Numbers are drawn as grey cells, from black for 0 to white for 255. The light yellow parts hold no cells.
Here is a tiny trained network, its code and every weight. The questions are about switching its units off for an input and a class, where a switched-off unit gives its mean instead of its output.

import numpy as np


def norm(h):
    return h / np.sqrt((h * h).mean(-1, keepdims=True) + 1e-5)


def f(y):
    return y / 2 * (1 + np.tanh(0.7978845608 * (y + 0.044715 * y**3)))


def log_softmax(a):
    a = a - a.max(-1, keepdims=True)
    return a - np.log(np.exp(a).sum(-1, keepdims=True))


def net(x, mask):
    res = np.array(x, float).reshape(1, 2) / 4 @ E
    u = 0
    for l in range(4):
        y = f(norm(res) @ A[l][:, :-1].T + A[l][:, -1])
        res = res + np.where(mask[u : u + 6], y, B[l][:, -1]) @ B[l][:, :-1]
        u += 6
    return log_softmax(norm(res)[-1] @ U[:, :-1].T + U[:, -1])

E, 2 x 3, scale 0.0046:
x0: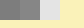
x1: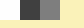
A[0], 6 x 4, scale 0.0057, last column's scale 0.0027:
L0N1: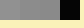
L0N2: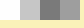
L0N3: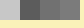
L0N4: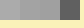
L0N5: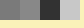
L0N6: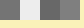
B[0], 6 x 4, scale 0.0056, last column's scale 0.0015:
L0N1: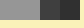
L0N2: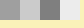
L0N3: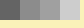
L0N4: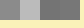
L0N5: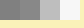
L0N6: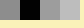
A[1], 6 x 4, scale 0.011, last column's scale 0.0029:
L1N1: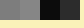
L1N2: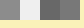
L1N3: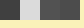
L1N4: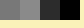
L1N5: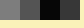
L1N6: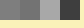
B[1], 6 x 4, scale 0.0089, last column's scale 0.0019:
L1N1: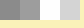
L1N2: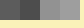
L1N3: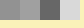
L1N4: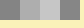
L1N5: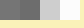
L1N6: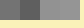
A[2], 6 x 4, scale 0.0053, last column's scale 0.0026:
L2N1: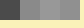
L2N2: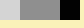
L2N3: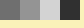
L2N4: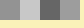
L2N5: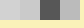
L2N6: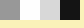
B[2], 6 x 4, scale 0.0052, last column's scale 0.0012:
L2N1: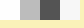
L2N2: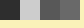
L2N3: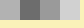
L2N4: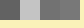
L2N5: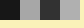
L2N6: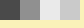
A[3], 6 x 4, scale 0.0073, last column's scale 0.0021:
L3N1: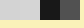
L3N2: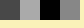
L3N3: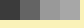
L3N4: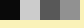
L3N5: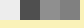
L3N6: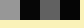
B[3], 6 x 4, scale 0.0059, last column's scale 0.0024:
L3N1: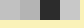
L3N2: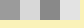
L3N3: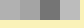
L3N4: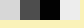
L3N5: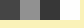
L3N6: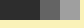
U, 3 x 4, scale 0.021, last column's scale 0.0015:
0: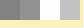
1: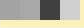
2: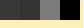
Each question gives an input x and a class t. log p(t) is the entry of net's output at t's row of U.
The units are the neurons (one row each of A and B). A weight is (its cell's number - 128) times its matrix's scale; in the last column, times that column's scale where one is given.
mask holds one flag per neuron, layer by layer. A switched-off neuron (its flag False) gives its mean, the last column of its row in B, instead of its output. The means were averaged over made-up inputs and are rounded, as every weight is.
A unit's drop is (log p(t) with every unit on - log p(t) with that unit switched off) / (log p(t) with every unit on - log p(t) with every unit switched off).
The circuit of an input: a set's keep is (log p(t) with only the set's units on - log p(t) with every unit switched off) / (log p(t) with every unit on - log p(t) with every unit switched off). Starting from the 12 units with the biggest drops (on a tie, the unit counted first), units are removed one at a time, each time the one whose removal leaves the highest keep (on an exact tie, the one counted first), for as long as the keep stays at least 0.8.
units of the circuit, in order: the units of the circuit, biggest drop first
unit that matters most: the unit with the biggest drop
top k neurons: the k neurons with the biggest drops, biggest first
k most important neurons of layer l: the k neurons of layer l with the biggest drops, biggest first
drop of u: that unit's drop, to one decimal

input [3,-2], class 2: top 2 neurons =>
[L1N1; L0N2]
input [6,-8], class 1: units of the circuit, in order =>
[L1N1; L3N4]
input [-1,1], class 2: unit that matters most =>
L1N2
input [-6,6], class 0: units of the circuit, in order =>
[L1N1; L1N5]
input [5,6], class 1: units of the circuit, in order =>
[L1N1; L3N5]
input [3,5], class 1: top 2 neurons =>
[L1N1; L1N5]
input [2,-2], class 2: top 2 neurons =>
[L0N6; L0N2]
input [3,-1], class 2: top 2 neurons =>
[L1N1; L0N5]
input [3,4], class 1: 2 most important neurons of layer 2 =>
[L2N2; L2N5]
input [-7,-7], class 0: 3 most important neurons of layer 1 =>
[L1N1; L1N5; L1N4]
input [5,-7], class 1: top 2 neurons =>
[L1N1; L3N4]
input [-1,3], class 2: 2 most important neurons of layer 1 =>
[L1N2; L1N3]
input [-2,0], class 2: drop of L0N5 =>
0.8
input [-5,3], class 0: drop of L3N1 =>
0.0
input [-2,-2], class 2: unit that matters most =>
L0N6
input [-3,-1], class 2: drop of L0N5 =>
0.9
